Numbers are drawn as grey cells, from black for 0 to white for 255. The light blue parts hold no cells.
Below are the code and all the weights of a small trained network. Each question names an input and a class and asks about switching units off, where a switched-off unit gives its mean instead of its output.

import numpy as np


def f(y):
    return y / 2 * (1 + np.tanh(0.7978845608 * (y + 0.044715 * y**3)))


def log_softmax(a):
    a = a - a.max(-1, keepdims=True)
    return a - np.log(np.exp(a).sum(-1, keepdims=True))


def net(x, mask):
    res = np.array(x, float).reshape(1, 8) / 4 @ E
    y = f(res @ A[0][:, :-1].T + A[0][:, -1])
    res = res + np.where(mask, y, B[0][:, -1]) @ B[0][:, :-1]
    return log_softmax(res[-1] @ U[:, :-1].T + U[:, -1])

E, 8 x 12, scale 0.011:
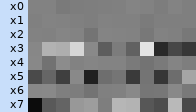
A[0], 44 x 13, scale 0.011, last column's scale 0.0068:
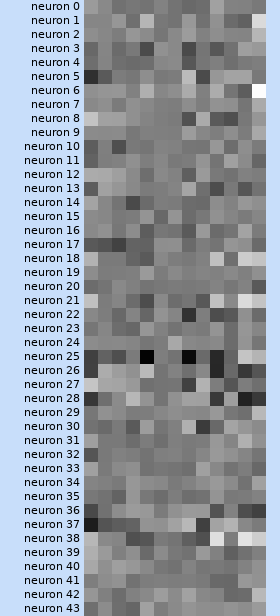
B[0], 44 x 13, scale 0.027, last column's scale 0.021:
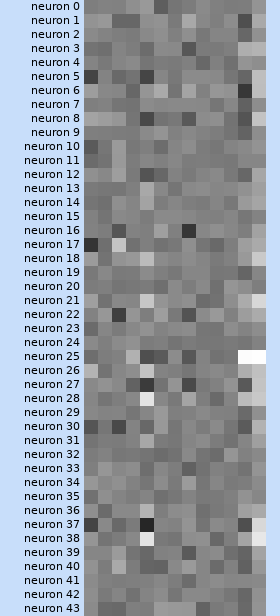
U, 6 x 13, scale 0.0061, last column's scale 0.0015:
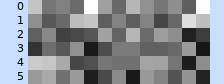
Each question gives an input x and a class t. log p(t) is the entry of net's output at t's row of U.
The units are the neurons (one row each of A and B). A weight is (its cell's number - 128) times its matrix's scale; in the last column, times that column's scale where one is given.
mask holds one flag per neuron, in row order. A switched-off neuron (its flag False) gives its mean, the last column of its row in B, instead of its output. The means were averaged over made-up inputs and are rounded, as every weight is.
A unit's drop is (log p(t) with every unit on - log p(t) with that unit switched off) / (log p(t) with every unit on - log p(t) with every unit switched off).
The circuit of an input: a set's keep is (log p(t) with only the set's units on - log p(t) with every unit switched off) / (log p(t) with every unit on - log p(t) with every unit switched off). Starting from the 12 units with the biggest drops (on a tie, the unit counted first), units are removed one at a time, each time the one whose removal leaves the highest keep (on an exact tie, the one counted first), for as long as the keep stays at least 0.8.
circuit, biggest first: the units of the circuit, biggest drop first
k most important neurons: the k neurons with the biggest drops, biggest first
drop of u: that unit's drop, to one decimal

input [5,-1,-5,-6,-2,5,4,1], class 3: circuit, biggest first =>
(neuron 37)
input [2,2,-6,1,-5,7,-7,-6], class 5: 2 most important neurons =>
(neuron 27; neuron 28)
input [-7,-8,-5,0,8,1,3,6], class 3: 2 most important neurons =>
(neuron 37; neuron 38)
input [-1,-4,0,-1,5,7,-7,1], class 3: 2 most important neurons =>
(neuron 38; neuron 28)
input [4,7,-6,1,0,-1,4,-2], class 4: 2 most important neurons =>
(neuron 25; neuron 28)
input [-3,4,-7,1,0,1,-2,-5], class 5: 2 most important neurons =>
(neuron 28; neuron 27)
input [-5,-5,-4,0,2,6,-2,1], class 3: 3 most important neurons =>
(neuron 38; neuron 21; neuron 28)
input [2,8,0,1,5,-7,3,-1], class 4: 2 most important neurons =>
(neuron 28; neuron 38)
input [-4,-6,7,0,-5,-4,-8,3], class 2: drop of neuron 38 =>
0.2
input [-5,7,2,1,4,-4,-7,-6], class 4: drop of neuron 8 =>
0.1
